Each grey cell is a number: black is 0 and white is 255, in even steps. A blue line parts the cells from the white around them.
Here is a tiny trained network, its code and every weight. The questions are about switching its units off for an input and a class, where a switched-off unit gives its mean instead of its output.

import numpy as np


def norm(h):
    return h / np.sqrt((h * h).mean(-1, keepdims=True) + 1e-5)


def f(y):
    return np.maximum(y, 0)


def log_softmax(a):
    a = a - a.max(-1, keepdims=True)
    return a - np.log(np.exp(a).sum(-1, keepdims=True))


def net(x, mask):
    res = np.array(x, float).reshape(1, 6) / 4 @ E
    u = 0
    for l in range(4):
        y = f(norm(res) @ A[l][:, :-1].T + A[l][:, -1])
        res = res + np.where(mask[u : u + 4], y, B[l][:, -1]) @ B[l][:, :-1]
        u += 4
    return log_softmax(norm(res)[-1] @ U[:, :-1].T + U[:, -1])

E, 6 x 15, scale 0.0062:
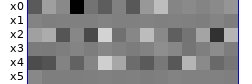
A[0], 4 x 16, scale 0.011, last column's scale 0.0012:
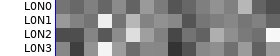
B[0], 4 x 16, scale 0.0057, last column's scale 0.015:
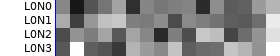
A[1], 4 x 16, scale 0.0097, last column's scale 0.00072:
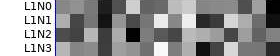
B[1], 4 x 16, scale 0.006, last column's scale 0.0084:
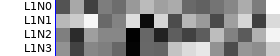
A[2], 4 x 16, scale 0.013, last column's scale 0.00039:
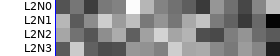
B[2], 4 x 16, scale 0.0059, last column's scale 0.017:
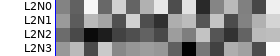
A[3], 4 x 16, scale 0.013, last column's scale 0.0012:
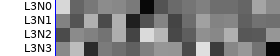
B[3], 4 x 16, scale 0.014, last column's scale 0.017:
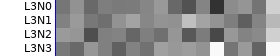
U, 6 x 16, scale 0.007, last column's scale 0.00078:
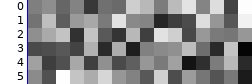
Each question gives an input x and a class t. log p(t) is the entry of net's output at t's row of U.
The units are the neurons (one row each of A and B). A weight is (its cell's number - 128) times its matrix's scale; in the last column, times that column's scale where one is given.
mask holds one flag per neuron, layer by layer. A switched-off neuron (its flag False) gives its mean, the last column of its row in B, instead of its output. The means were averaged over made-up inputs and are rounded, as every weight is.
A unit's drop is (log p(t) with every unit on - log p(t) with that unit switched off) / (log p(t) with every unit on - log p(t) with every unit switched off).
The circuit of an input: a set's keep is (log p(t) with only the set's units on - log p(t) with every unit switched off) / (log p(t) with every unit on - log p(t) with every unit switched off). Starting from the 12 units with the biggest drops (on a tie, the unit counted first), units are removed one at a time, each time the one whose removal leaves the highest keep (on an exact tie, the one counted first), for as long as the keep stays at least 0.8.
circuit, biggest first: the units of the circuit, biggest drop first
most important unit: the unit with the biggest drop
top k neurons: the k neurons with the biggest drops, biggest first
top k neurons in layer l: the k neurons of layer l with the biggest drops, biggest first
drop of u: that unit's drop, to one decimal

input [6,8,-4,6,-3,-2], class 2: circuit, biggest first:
(L0N2; L1N1)
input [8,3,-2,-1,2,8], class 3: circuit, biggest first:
(L0N3; L1N2)
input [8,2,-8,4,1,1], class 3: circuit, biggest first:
(L1N2)
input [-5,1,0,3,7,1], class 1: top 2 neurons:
(L0N3; L3N2)
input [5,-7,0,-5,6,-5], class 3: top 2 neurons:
(L0N3; L2N3)
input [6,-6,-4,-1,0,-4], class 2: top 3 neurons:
(L0N2; L1N1; L3N1)
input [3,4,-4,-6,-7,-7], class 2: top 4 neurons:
(L0N2; L0N3; L1N1; L3N1)
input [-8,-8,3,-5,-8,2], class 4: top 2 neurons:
(L0N1; L2N1)
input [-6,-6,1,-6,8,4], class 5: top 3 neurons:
(L0N1; L1N0; L2N3)
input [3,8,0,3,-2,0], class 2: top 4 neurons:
(L0N3; L0N2; L1N2; L2N3)
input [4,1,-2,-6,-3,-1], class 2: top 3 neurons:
(L0N3; L0N2; L1N1)
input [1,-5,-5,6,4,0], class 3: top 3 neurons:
(L0N0; L2N3; L1N0)
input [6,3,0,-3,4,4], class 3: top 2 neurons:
(L0N3; L1N2)
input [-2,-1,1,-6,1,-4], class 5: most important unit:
L0N1
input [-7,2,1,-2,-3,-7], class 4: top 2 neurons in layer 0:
(L0N1; L0N2)
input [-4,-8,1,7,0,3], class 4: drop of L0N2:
1.4
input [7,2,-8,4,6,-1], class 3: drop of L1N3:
0.0
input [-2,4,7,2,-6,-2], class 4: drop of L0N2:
0.1
